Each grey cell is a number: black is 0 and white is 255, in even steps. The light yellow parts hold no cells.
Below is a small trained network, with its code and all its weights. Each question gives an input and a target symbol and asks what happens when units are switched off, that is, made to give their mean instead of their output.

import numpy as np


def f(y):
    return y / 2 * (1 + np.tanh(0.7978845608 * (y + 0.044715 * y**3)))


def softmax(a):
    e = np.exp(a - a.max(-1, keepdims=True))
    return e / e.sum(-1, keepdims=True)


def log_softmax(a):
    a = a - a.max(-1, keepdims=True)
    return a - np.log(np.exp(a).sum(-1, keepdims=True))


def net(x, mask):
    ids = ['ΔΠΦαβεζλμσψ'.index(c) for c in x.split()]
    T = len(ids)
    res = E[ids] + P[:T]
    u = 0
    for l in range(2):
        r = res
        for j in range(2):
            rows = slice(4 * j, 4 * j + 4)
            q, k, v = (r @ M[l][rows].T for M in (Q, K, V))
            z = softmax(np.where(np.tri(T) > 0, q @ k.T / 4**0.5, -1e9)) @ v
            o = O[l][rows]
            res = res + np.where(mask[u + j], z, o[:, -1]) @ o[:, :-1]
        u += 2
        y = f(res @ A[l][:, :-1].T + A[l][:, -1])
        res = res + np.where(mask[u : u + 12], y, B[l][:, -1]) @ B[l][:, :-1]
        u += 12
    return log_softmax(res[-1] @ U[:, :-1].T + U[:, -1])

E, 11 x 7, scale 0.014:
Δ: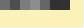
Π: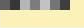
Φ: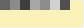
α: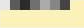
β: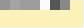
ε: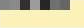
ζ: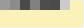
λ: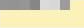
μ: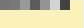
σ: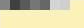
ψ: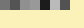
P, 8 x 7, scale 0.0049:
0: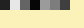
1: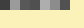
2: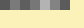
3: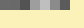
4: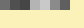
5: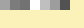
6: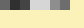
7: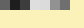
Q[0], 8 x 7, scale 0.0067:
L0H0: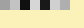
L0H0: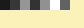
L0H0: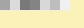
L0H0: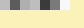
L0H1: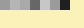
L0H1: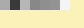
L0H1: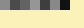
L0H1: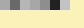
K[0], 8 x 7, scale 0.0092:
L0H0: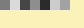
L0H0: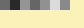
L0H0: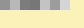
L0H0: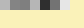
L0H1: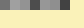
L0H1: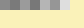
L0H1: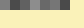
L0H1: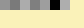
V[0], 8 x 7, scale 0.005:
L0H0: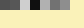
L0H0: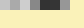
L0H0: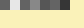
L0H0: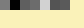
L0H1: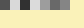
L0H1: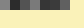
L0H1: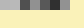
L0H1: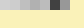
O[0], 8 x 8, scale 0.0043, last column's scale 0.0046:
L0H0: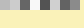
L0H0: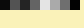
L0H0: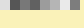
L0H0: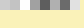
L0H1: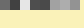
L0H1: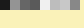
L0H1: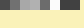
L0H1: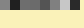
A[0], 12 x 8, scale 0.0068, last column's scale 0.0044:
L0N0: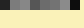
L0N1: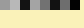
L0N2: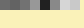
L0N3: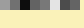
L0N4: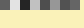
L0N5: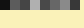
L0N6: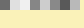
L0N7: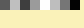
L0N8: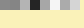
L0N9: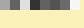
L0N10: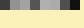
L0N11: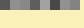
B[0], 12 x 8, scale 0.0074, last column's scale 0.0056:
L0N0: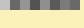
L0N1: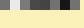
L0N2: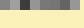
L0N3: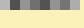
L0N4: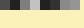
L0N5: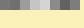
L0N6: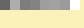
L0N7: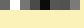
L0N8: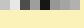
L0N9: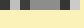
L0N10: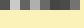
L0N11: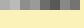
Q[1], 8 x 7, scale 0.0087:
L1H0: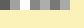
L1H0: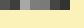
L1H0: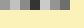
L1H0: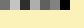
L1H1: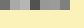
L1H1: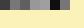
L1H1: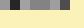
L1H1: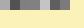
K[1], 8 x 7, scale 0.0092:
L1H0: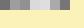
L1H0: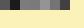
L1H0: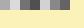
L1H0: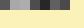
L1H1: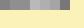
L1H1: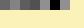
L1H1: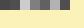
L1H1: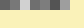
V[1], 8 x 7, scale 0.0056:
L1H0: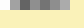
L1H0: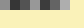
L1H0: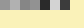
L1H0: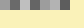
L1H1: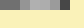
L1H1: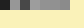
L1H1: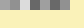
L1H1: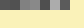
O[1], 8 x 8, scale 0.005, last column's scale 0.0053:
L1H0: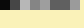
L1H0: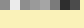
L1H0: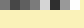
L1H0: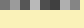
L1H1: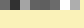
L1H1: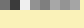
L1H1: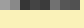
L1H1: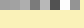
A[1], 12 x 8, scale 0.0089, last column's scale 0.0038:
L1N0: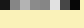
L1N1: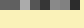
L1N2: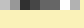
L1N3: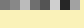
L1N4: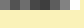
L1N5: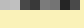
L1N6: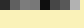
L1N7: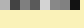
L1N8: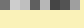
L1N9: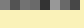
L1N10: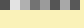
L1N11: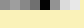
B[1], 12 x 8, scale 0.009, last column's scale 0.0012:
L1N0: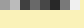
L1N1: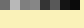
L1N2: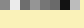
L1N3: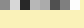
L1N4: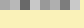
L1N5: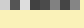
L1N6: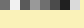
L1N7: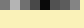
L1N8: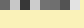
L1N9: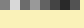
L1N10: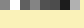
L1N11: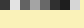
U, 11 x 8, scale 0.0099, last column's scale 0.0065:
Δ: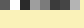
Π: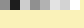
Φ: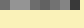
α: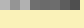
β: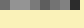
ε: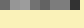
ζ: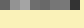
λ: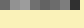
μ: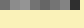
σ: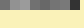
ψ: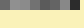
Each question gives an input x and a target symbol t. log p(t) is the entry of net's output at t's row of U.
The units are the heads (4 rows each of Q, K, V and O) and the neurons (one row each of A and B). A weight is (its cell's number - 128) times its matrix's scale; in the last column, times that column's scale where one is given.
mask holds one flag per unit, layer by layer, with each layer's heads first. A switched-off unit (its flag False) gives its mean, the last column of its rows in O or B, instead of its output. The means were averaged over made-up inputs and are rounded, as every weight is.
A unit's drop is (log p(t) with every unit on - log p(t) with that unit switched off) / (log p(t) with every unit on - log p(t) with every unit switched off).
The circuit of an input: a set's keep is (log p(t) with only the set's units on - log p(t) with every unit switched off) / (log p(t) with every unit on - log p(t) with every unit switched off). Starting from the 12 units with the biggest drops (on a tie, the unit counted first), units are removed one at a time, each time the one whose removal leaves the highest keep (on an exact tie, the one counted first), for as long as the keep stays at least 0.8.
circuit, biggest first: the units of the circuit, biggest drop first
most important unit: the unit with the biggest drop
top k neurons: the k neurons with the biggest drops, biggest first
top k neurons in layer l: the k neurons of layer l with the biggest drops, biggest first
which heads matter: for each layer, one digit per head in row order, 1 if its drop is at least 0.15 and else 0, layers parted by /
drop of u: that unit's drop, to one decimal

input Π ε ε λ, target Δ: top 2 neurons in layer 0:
L0N8, L0N7
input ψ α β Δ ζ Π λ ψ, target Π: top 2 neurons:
L0N4, L0N5
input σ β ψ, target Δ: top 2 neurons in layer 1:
L1N6, L1N3
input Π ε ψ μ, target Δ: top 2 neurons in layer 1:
L1N11, L1N3
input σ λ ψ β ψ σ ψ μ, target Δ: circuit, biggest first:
L1N3
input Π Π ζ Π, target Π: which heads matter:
00 / 11
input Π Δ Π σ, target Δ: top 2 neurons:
L1N11, L1N2
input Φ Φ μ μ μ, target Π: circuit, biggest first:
L1N6, L1N11
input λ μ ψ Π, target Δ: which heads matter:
10 / 00
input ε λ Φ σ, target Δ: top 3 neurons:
L1N2, L1N11, L0N8
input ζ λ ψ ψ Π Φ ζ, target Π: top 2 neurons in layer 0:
L0N8, L0N5
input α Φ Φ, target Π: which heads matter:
10 / 10
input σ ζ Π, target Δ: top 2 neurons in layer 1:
L1N0, L1N8
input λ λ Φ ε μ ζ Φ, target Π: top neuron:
L0N9
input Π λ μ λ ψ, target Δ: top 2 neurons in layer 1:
L1N6, L1N9
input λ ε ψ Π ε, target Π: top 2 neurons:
L0N5, L0N8
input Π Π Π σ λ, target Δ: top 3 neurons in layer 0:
L0N7, L0N8, L0N6
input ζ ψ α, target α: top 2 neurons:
L1N5, L1N7
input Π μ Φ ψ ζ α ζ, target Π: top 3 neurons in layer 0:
L0N5, L0N8, L0N7
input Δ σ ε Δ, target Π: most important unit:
L0H1
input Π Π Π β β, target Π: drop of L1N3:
0.2
